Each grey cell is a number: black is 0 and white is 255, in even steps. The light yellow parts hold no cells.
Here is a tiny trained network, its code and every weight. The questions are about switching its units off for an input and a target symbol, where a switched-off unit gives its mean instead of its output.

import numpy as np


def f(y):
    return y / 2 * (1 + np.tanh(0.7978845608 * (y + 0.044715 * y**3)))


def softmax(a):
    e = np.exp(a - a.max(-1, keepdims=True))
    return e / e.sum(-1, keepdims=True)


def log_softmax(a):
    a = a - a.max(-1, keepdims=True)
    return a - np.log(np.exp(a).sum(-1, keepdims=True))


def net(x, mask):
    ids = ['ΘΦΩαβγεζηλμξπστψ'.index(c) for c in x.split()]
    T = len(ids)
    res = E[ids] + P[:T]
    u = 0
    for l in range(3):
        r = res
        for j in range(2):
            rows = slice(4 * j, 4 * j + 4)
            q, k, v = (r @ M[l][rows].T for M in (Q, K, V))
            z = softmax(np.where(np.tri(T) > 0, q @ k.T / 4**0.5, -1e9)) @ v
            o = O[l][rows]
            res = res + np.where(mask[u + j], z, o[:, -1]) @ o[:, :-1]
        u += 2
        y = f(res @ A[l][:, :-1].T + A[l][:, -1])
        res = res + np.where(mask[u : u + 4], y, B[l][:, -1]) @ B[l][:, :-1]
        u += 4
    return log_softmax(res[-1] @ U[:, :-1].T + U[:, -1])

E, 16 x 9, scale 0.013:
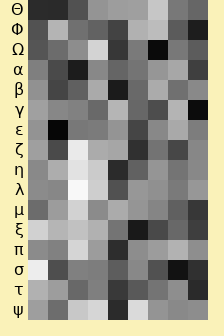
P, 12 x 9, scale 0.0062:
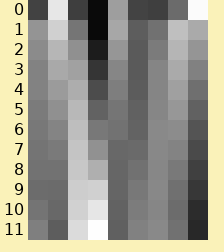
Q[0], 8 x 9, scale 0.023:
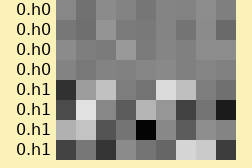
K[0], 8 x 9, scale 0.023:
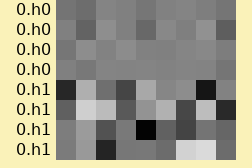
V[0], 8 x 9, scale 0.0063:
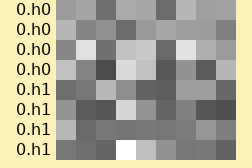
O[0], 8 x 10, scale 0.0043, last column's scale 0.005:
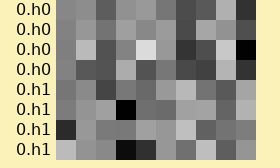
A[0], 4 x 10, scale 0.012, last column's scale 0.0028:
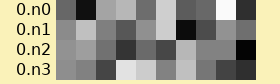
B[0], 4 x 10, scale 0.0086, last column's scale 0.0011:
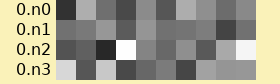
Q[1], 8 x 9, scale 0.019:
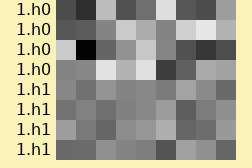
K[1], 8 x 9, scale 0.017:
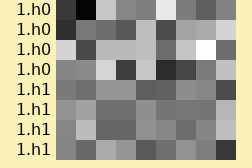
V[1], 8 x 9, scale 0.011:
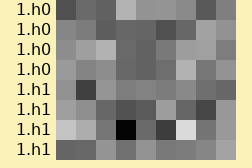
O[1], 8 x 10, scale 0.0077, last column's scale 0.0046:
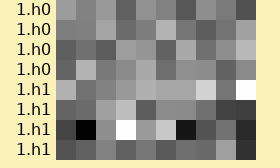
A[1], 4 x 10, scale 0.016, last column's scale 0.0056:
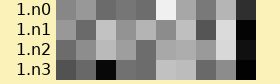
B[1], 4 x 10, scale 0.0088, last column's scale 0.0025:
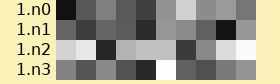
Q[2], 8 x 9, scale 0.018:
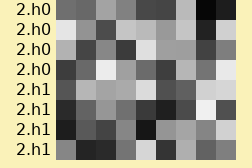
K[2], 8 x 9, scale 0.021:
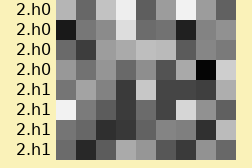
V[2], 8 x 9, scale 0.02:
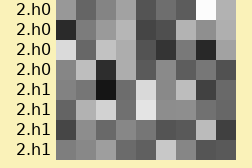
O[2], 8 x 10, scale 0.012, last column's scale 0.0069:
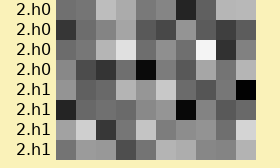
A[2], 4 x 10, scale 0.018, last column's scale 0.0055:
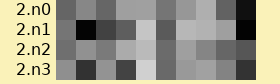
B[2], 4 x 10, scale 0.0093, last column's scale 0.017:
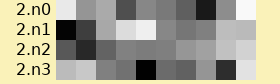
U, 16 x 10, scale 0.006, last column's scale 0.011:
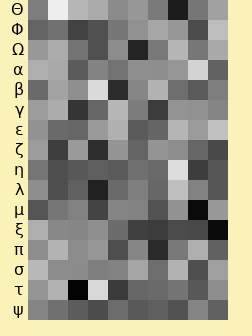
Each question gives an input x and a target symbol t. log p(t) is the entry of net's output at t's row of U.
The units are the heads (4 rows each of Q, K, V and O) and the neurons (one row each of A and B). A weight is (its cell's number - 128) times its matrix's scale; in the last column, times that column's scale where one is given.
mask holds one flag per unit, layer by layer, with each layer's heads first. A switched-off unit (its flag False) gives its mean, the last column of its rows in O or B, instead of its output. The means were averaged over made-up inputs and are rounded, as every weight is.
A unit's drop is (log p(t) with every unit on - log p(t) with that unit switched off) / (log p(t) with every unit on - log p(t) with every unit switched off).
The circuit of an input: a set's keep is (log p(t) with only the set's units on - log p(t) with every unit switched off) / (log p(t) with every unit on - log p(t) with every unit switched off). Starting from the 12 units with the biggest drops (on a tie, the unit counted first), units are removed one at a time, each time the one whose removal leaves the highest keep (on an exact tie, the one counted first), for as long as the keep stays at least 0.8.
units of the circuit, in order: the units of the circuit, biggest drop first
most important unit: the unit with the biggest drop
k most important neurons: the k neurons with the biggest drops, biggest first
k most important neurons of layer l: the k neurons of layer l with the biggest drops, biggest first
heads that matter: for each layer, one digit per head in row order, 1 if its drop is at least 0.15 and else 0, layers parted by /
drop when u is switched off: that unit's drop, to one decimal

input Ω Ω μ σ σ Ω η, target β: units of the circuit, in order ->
[2.h0]
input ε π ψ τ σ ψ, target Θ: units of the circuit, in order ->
[1.n2 2.h0]
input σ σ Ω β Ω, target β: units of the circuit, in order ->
[1.h1 2.h1 2.h0]
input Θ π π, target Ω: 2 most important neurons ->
[2.n3 2.n0]
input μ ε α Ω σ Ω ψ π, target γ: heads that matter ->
00 / 00 / 01
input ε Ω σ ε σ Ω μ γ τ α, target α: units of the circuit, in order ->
[2.h1 2.h0]
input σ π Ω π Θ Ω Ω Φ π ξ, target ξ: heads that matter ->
00 / 10 / 11
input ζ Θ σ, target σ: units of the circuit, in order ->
[1.h1 2.h0]
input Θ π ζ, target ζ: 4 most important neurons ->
[2.n2 2.n0 1.n1 1.n2]
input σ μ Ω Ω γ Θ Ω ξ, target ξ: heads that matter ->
00 / 00 / 11
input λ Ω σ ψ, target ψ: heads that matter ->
11 / 01 / 11
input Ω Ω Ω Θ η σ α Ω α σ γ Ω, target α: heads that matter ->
01 / 01 / 11
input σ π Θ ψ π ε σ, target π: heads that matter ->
00 / 01 / 10
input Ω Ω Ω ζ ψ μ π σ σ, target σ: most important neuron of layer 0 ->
[0.n0]
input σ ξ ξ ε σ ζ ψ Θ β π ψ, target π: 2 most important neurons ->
[0.n0 1.n2]
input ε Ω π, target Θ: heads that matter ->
00 / 10 / 11
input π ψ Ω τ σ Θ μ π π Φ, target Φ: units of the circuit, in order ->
[1.n2 2.h0]
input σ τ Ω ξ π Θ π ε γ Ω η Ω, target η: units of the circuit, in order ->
[1.h1 1.n2 2.h0 2.n0]
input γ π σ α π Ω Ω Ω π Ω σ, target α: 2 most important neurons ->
[1.n2 1.n3]
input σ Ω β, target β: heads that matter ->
00 / 00 / 11
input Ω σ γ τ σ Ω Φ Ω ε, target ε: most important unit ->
2.h1
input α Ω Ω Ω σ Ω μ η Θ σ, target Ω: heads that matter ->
00 / 00 / 01
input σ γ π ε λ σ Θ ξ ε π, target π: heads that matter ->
00 / 10 / 11
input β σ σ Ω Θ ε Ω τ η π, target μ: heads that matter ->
00 / 10 / 11
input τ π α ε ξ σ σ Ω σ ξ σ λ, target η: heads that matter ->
00 / 01 / 11
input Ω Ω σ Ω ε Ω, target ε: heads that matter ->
10 / 01 / 11
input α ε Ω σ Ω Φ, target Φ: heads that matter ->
00 / 00 / 10
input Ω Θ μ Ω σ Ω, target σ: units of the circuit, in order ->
[2.h0]
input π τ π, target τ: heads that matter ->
00 / 01 / 10
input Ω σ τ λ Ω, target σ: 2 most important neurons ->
[0.n2 1.n2]
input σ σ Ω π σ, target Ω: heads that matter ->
01 / 00 / 01
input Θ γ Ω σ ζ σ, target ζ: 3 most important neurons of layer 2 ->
[2.n2 2.n0 2.n3]
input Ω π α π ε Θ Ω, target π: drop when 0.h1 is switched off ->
0.2
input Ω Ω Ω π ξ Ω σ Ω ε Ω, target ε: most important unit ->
1.h1
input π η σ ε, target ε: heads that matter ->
00 / 00 / 01
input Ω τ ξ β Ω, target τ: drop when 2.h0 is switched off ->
0.4
